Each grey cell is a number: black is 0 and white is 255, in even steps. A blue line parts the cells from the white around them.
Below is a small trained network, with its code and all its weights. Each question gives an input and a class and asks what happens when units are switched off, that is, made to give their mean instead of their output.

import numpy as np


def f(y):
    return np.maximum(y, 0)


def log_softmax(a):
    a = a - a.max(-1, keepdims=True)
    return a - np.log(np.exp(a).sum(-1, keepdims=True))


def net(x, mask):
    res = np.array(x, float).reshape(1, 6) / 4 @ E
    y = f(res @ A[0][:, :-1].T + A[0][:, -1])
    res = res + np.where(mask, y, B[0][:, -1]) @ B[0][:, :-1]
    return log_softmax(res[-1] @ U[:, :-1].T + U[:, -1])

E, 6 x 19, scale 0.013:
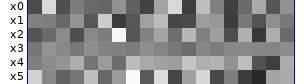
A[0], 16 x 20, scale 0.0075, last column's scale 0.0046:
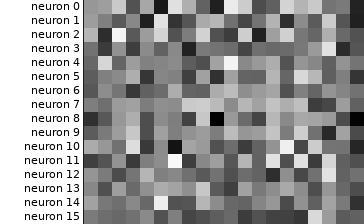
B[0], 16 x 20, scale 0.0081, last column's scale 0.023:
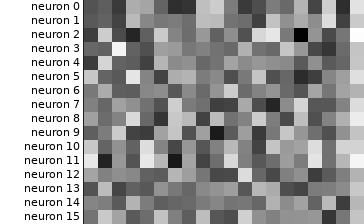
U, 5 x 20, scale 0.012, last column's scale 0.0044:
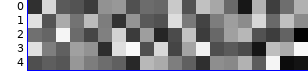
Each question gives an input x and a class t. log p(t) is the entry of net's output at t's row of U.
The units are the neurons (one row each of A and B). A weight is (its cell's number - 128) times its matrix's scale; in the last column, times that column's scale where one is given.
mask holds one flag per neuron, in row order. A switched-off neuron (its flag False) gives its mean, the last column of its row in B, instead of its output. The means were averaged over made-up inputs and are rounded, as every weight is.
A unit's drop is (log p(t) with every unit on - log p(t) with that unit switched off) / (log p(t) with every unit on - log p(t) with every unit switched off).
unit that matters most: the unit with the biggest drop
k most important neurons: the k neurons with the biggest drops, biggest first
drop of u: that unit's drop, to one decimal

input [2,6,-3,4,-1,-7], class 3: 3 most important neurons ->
neuron 5; neuron 8; neuron 0
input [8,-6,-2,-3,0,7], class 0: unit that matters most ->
neuron 8
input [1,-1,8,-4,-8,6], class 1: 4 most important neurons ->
neuron 11; neuron 6; neuron 7; neuron 9
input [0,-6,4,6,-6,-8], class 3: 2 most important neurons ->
neuron 8; neuron 5
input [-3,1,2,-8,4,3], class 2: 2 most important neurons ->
neuron 7; neuron 5
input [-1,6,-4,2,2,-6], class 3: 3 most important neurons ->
neuron 5; neuron 8; neuron 0
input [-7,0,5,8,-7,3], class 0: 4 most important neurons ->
neuron 2; neuron 13; neuron 7; neuron 9
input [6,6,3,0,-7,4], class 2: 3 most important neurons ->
neuron 2; neuron 12; neuron 3
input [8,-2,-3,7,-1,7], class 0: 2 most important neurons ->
neuron 8; neuron 5
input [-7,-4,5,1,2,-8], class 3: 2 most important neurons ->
neuron 8; neuron 5
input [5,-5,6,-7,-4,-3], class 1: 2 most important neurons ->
neuron 11; neuron 2
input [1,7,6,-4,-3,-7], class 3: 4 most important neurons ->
neuron 8; neuron 5; neuron 0; neuron 10
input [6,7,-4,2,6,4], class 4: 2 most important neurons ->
neuron 2; neuron 1
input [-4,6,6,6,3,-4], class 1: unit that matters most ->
neuron 11
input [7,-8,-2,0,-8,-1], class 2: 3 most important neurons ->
neuron 15; neuron 2; neuron 3
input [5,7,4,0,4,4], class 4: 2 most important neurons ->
neuron 2; neuron 1
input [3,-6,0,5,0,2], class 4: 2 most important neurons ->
neuron 0; neuron 2
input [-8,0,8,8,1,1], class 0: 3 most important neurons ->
neuron 2; neuron 13; neuron 10
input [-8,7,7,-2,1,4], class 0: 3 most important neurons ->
neuron 2; neuron 13; neuron 0
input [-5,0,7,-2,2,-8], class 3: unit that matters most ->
neuron 8
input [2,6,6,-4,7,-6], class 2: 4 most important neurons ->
neuron 9; neuron 10; neuron 7; neuron 0
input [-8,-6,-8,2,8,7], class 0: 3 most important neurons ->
neuron 2; neuron 11; neuron 13
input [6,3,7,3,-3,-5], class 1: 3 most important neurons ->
neuron 11; neuron 2; neuron 13
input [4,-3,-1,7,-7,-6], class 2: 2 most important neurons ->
neuron 15; neuron 3
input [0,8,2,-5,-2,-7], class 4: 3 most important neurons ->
neuron 1; neuron 14; neuron 12
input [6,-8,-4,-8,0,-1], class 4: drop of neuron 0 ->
1.2
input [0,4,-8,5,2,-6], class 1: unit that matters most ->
neuron 10
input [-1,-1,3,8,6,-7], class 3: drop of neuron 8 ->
0.8
